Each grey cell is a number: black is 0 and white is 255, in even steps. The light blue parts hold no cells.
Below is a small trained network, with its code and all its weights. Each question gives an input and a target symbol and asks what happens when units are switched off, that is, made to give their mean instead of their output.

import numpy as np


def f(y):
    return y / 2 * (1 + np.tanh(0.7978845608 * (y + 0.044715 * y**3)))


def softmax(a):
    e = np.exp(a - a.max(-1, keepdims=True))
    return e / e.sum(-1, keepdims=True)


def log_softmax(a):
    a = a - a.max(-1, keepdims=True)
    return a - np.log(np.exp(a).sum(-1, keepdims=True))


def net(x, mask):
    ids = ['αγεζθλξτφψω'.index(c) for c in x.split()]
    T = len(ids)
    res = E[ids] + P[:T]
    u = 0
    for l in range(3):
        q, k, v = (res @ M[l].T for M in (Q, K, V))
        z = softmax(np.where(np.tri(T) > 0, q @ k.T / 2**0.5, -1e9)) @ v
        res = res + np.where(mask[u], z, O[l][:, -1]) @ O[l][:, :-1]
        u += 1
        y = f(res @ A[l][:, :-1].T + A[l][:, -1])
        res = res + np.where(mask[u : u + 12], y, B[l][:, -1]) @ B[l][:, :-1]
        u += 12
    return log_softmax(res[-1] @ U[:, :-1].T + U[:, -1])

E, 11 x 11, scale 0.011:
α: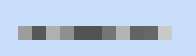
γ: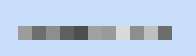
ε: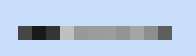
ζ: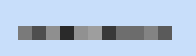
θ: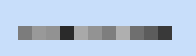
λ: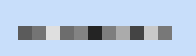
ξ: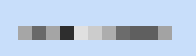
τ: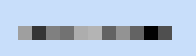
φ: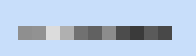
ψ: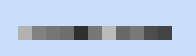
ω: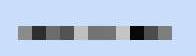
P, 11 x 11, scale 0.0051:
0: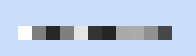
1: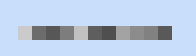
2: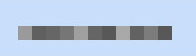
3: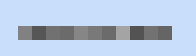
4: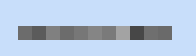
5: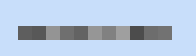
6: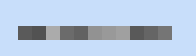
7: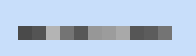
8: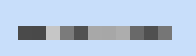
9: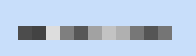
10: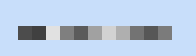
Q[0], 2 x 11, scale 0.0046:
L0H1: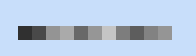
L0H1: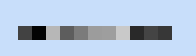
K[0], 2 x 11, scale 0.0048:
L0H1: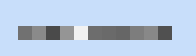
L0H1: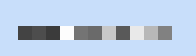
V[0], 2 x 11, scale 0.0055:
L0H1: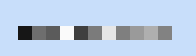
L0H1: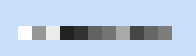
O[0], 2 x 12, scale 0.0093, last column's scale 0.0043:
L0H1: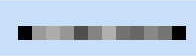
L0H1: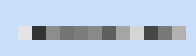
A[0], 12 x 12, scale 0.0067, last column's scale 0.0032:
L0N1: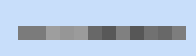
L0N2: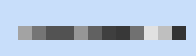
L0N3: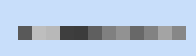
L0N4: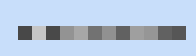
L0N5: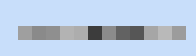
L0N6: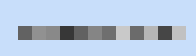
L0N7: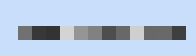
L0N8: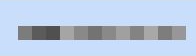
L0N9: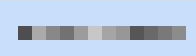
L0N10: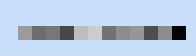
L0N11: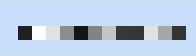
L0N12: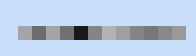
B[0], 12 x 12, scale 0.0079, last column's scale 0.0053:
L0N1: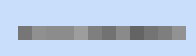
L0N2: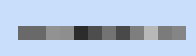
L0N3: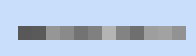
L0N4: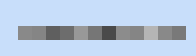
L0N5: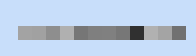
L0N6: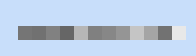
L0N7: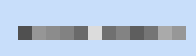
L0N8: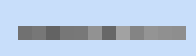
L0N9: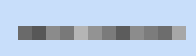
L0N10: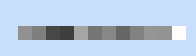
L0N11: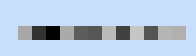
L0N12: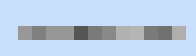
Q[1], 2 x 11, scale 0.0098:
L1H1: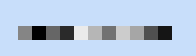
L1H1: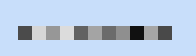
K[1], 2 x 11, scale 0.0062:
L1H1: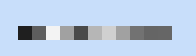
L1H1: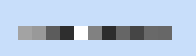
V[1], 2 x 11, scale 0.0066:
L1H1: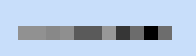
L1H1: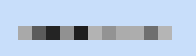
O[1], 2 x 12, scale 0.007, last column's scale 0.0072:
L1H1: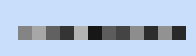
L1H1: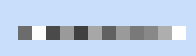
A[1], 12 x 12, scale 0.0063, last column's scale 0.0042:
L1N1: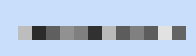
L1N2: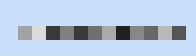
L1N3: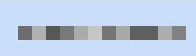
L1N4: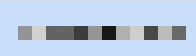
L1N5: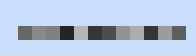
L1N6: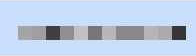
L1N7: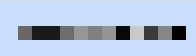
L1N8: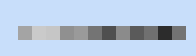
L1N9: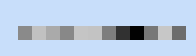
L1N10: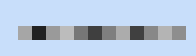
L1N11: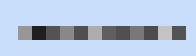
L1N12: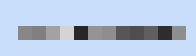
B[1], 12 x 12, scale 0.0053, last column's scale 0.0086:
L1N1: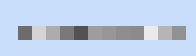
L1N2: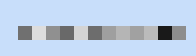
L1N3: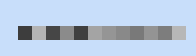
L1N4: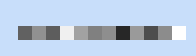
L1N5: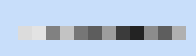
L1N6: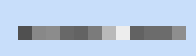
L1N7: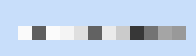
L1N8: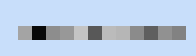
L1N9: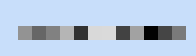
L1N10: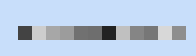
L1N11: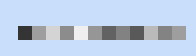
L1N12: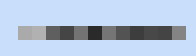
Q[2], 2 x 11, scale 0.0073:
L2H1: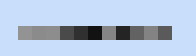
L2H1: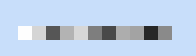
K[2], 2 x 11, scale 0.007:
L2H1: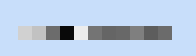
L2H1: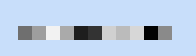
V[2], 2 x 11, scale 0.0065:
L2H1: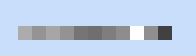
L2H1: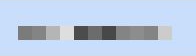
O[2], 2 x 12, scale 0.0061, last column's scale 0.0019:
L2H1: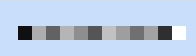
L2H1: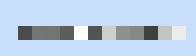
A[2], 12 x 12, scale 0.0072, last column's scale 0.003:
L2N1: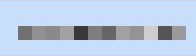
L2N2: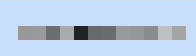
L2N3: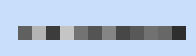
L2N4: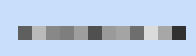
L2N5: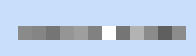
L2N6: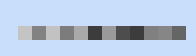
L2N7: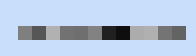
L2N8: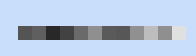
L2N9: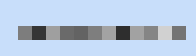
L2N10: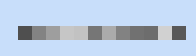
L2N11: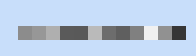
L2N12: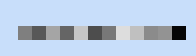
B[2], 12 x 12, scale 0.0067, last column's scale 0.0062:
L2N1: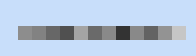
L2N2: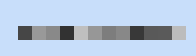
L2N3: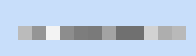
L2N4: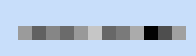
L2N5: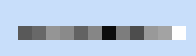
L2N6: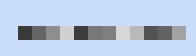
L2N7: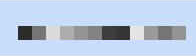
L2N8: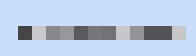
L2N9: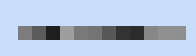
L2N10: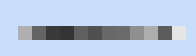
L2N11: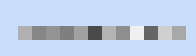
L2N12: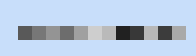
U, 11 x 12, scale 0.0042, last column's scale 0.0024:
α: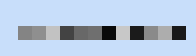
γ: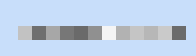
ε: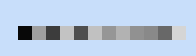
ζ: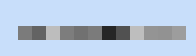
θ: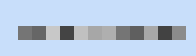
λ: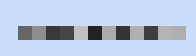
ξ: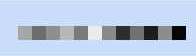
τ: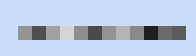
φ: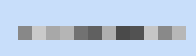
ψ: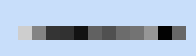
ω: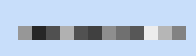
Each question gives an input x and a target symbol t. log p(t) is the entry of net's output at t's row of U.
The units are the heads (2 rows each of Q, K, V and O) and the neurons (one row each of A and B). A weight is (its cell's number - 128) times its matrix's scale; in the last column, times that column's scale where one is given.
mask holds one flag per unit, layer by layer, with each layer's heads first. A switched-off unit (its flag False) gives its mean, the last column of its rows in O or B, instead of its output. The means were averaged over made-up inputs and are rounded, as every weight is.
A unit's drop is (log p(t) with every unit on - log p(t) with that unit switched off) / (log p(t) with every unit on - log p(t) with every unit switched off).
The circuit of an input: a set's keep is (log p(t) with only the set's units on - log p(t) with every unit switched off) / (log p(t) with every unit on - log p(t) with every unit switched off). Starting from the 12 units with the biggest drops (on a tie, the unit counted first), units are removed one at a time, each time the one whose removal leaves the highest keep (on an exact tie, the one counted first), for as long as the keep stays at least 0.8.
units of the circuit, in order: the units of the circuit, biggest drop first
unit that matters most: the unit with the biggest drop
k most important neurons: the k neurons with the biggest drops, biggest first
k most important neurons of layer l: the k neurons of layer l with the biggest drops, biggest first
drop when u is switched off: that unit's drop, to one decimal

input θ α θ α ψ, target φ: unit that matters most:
L1H1
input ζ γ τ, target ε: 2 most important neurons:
(L1N3, L0N10)
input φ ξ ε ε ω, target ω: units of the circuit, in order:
(L0H1, L2N10, L1N7, L0N11)
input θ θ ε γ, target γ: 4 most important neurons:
(L2N11, L1N4, L0N6, L2N5)
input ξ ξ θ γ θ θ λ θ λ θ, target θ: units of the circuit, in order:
(L1H1, L2N12, L0N11, L1N4)
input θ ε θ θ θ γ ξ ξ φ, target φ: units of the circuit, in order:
(L0H1, L1N12, L2N3)
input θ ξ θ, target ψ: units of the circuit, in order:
(L2H1, L0H1, L0N10)
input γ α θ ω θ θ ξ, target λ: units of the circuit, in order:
(L2H1, L0H1, L1N10, L0N10)
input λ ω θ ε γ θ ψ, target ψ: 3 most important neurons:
(L1N12, L1N4, L0N10)
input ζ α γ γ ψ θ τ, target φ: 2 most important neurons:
(L2N3, L1N5)
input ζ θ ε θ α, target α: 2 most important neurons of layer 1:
(L1N10, L1N4)
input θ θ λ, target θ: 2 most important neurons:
(L2N12, L1N10)
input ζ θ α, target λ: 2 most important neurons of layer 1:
(L1N4, L1N10)
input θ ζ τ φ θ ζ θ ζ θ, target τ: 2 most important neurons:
(L2N6, L1N5)
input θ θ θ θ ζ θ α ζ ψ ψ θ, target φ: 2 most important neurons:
(L2N3, L1N5)
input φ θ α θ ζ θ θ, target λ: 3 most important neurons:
(L0N12, L1N4, L1N10)
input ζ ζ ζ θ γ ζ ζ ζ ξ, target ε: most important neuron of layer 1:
(L1N3)
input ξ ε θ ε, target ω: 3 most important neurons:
(L1N7, L0N11, L2N10)
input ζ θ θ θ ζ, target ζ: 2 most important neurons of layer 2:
(L2N7, L2N11)
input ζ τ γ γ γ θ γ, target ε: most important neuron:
(L0N12)
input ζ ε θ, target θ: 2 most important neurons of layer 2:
(L2N12, L2N6)
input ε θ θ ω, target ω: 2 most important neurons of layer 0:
(L0N11, L0N9)
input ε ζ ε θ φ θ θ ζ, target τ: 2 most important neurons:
(L1N7, L0N11)
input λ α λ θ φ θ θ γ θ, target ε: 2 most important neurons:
(L0N12, L1N5)
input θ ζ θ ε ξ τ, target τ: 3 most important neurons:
(L1N7, L2N6, L0N9)
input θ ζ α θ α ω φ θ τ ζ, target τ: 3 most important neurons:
(L2N6, L1N5, L1N7)
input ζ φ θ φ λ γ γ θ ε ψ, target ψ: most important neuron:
(L1N12)
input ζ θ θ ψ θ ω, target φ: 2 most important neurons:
(L2N3, L1N5)
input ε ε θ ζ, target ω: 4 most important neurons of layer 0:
(L0N11, L0N9, L0N4, L0N3)
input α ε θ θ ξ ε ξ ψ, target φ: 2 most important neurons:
(L0N11, L2N3)
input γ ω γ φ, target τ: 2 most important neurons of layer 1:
(L1N8, L1N12)
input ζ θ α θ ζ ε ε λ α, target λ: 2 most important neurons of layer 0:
(L0N11, L0N3)
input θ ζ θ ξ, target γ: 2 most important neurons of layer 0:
(L0N10, L0N12)
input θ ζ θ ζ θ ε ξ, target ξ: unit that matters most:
L1N9
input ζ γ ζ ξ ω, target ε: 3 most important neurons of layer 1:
(L1N3, L1N5, L1N7)
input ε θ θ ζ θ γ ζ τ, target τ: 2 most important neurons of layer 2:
(L2N6, L2N12)
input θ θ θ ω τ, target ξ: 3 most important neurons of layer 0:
(L0N7, L0N11, L0N6)
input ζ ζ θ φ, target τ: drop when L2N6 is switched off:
0.5
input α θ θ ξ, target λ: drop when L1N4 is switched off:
0.2
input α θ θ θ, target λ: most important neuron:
(L1N4)
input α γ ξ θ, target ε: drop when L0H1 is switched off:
0.2
